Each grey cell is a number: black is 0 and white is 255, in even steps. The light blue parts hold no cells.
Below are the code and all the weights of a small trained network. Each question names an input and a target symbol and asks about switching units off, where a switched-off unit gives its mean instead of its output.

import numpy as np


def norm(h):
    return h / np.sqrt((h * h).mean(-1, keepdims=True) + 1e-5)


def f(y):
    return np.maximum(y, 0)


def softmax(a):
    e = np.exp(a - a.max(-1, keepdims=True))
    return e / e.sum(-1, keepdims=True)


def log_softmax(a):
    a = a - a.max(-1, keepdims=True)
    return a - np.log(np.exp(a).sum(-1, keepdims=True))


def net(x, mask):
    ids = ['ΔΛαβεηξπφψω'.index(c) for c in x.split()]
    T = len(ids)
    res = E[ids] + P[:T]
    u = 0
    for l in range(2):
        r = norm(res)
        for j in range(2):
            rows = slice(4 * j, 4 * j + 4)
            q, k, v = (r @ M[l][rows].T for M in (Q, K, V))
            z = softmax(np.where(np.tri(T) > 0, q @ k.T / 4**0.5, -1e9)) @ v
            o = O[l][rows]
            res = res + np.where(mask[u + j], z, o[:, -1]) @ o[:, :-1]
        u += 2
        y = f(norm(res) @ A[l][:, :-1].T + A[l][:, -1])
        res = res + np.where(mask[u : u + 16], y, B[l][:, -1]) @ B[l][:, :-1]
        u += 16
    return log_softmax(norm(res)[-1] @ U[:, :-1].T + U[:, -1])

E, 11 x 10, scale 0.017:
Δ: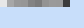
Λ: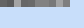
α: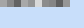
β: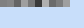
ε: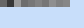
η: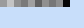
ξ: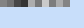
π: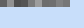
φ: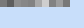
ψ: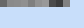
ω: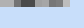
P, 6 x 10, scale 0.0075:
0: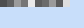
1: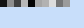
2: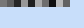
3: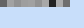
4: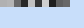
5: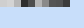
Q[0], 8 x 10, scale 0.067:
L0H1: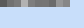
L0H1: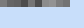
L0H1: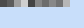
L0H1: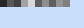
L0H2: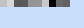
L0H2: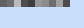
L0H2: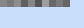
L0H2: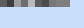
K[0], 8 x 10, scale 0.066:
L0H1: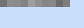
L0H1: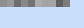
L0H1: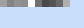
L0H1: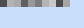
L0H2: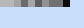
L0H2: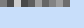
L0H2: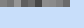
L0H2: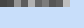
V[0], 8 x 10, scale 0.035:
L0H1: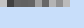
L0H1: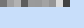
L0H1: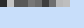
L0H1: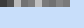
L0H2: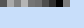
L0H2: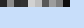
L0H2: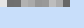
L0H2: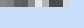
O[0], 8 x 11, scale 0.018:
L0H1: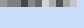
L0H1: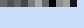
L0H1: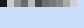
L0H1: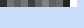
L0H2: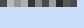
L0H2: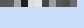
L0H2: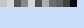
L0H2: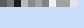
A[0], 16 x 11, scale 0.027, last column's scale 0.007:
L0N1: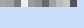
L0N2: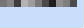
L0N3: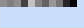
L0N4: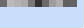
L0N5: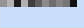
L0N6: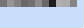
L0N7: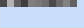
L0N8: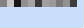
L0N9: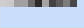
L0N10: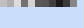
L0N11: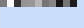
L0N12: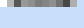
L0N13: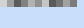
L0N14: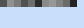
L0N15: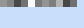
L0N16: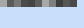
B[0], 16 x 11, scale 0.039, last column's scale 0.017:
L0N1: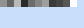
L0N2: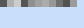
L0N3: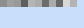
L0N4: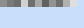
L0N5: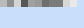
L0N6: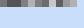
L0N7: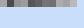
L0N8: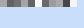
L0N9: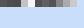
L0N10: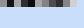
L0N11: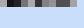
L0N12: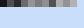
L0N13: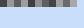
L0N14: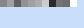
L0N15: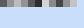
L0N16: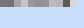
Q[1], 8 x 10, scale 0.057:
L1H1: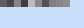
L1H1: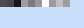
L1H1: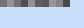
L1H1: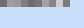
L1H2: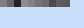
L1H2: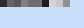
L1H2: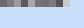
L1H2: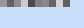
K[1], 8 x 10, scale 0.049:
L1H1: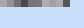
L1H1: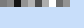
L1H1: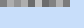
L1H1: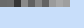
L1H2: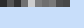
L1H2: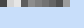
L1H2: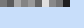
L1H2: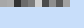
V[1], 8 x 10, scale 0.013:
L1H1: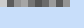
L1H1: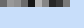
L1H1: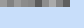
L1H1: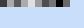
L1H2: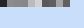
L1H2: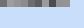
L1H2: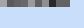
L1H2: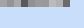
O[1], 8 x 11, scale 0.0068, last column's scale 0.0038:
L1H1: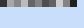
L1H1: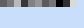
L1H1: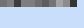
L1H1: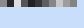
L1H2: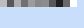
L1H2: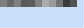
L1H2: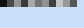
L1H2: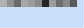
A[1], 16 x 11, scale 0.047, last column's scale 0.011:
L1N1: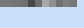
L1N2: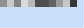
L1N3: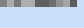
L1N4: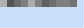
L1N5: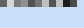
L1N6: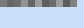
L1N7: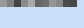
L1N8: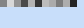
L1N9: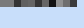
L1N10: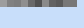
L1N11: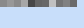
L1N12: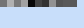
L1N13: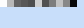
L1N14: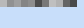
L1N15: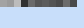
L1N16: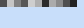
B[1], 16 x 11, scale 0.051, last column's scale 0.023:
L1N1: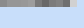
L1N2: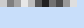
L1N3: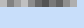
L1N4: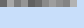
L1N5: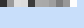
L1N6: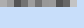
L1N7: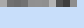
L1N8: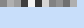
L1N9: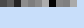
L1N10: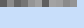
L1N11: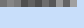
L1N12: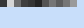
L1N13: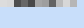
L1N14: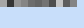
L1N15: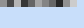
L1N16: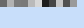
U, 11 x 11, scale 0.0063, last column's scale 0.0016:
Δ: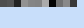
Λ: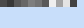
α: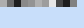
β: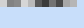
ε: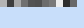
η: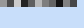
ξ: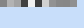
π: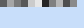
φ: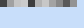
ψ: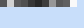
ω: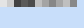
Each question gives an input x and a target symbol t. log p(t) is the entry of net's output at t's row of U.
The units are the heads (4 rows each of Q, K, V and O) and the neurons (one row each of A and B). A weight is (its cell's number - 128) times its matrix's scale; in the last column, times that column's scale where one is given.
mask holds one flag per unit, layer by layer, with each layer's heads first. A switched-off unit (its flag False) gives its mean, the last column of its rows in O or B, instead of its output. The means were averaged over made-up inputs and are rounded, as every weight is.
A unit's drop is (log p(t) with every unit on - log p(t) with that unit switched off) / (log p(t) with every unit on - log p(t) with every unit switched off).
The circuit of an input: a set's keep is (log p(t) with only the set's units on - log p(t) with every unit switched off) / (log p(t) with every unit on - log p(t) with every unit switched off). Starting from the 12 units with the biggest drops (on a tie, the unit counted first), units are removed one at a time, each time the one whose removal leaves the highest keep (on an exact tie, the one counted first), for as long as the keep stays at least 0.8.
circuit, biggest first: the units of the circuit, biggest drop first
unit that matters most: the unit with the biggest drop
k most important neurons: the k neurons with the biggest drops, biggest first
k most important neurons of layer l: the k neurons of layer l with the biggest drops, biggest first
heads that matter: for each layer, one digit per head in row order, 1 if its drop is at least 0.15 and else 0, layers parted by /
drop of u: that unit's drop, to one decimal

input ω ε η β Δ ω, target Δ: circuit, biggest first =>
(L0H2, L0N12)
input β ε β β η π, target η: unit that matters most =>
L0N10
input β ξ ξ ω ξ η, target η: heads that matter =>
01 / 00
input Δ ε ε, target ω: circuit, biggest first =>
(L0H1, L1N13)
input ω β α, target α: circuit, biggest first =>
(L0H2, L0N11)
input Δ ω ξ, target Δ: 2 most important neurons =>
(L0N10, L0N9)
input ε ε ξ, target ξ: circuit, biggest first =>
(L0H2, L0N15, L1N8)
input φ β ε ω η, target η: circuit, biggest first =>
(L0N10, L0H2)
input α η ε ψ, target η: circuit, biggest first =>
(L0H2, L0N10)
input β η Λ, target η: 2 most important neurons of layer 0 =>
(L0N1, L0N8)
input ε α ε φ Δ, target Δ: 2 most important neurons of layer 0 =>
(L0N10, L0N9)
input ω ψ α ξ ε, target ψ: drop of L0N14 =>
0.0
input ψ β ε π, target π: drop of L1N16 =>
0.2
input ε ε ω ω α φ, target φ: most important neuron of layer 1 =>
(L1N5)
